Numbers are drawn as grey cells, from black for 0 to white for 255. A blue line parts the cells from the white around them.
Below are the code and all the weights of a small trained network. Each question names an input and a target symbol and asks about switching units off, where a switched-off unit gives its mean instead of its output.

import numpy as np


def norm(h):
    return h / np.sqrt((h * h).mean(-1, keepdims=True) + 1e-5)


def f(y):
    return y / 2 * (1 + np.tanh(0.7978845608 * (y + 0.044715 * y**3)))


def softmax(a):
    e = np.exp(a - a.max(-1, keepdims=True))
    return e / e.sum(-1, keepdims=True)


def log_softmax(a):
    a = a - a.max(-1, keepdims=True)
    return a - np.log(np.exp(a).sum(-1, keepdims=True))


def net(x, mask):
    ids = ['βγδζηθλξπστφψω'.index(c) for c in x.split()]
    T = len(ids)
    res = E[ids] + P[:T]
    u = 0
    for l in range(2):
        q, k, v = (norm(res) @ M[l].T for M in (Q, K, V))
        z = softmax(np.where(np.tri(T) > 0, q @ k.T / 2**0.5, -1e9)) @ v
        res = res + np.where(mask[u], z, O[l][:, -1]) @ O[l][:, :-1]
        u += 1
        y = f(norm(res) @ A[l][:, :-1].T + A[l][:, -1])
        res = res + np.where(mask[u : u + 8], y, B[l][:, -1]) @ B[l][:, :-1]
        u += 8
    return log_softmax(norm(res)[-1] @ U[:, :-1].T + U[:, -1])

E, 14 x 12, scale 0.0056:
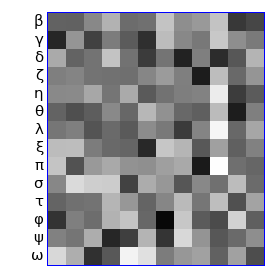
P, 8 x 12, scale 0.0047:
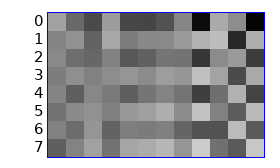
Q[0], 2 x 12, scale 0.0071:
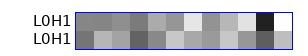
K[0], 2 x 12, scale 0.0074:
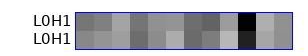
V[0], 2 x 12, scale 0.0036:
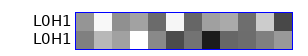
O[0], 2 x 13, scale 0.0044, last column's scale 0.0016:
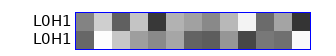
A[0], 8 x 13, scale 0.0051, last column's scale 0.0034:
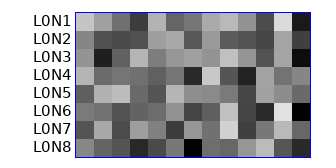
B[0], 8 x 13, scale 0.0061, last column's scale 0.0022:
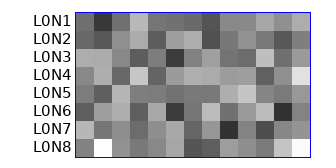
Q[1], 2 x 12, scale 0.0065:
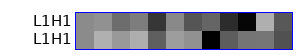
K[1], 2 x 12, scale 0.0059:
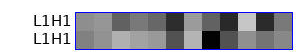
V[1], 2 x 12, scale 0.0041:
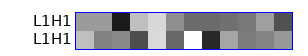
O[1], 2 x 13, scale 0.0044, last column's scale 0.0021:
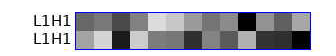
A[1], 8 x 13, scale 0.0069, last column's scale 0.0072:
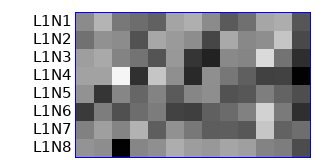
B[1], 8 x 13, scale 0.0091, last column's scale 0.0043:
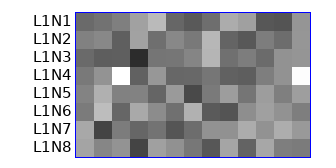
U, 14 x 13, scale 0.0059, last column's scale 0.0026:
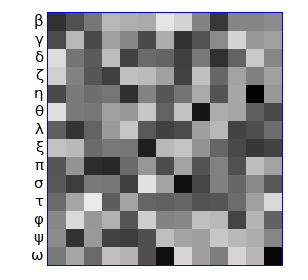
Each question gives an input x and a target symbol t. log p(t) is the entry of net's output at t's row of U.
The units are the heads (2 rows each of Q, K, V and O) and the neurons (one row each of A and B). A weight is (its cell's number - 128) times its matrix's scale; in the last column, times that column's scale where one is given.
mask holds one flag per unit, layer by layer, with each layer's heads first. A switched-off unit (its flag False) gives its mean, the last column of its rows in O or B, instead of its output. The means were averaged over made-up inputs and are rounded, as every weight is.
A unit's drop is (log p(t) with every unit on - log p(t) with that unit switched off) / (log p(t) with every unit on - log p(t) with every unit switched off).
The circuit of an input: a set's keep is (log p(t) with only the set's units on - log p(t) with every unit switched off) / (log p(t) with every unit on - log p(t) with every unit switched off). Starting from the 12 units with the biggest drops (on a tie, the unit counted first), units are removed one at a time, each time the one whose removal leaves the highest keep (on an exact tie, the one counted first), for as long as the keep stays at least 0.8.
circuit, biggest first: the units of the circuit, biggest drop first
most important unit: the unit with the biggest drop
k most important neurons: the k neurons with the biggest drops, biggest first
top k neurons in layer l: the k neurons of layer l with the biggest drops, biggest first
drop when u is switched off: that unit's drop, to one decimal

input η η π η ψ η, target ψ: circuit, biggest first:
[L0H1; L1H1]
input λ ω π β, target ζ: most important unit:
L1N8
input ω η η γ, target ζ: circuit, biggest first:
[L1N8; L1H1]
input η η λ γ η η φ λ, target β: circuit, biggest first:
[L1H1; L1N2]
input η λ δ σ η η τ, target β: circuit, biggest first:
[L0N4; L1N4; L0H1]
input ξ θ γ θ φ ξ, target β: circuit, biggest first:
[L1H1; L1N2; L1N4]
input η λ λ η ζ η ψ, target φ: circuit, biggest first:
[L0N4; L0N8]
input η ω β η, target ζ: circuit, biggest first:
[L1N8; L1H1; L0H1]
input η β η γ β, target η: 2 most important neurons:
[L1N5; L1N4]
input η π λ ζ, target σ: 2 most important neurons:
[L0N2; L1N4]
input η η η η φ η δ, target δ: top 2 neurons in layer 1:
[L1N4; L1N7]
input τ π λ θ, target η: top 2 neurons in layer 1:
[L1N5; L1N4]
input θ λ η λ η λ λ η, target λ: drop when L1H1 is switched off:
0.3
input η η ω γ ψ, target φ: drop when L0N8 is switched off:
0.2
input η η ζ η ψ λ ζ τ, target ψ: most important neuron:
[L0N3]
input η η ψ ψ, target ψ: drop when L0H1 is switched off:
0.1
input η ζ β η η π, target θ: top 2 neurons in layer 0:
[L0N8; L0N4]
